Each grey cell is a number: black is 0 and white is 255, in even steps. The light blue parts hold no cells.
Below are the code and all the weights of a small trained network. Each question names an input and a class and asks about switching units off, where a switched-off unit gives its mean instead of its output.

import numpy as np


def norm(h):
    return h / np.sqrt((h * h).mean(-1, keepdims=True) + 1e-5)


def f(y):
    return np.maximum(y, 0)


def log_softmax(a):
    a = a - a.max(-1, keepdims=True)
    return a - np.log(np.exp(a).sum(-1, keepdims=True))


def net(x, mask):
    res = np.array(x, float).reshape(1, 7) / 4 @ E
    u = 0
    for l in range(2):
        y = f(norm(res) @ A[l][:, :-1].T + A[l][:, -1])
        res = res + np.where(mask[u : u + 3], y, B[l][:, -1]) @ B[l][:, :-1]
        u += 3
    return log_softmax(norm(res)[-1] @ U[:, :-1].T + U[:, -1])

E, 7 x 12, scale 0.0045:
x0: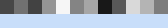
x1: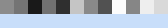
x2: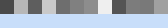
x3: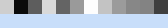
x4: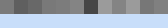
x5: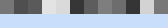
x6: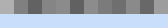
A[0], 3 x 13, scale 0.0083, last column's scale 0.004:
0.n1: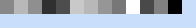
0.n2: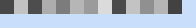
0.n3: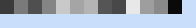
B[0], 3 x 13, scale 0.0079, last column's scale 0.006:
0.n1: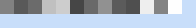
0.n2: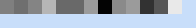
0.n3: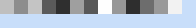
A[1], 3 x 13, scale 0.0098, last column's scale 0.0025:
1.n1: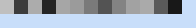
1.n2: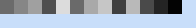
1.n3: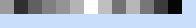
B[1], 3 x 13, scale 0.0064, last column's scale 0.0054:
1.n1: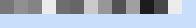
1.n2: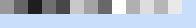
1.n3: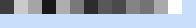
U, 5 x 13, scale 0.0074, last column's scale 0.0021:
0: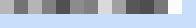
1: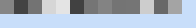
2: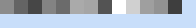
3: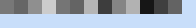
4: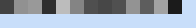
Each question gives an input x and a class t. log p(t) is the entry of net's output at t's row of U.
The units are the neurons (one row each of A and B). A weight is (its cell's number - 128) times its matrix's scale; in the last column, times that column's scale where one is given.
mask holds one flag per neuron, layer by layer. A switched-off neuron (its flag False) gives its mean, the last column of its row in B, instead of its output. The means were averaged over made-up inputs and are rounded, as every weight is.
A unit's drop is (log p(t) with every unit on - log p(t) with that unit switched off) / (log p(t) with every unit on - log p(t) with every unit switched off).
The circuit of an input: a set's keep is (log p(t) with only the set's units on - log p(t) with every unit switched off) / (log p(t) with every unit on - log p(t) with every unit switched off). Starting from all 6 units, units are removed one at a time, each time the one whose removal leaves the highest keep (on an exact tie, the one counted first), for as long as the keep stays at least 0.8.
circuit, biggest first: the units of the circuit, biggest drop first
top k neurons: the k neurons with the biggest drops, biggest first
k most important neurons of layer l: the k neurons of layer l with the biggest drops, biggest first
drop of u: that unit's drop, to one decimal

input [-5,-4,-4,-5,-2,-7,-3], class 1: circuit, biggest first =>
[0.n1 0.n3 1.n3]
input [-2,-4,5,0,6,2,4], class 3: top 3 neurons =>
[0.n2 0.n1 0.n3]
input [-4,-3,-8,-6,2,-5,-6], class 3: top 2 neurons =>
[1.n1 0.n3]
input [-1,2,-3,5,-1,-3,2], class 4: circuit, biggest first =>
[1.n3]
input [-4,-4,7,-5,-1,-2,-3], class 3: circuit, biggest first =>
[0.n2 0.n3]
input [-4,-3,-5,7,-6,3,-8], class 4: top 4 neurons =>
[1.n3 0.n3 0.n1 0.n2]
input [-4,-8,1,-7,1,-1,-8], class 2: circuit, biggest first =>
[1.n2 0.n3 1.n3]
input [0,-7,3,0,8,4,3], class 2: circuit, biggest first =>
[1.n2 0.n1]
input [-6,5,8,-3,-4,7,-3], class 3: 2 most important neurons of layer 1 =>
[1.n2 1.n3]
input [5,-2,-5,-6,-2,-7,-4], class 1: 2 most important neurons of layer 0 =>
[0.n1 0.n2]
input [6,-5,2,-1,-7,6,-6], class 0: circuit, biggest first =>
[0.n3 0.n1]
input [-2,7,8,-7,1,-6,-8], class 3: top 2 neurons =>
[0.n2 1.n2]
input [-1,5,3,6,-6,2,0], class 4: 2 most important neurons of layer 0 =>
[0.n1 0.n3]
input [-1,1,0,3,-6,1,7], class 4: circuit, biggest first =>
[1.n3 0.n3 0.n1]
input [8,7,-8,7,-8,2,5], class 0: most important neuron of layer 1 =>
[1.n2]
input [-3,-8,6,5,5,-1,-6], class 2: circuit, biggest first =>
[1.n2 0.n3]
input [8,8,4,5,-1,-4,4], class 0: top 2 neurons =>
[0.n3 1.n2]
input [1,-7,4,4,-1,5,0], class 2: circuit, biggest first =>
[1.n2 0.n1]
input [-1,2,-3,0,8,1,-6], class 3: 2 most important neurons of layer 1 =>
[1.n1 1.n2]
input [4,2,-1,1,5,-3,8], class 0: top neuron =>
[0.n3]
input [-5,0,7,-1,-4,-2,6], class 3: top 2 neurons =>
[0.n2 0.n3]
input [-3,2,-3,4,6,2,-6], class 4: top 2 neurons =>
[1.n3 0.n3]
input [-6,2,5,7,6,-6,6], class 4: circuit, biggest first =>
[1.n3 0.n3]
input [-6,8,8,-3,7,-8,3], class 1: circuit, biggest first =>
[0.n1 0.n3]
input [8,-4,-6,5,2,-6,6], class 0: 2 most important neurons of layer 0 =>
[0.n3 0.n2]
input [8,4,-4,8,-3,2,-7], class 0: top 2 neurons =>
[0.n3 0.n2]
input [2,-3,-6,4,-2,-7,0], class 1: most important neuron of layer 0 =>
[0.n1]
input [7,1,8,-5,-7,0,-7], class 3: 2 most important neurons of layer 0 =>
[0.n2 0.n1]
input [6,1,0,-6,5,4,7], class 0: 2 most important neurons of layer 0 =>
[0.n3 0.n1]
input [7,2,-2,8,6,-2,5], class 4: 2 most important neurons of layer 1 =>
[1.n3 1.n2]
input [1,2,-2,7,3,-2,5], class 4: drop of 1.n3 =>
0.9
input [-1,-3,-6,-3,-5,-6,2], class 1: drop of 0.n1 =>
1.0
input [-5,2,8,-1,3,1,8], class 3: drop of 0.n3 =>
0.1
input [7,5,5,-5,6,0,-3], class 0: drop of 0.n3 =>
1.1
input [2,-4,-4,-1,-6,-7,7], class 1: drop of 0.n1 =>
1.0
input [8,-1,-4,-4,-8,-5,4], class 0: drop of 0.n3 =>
0.9
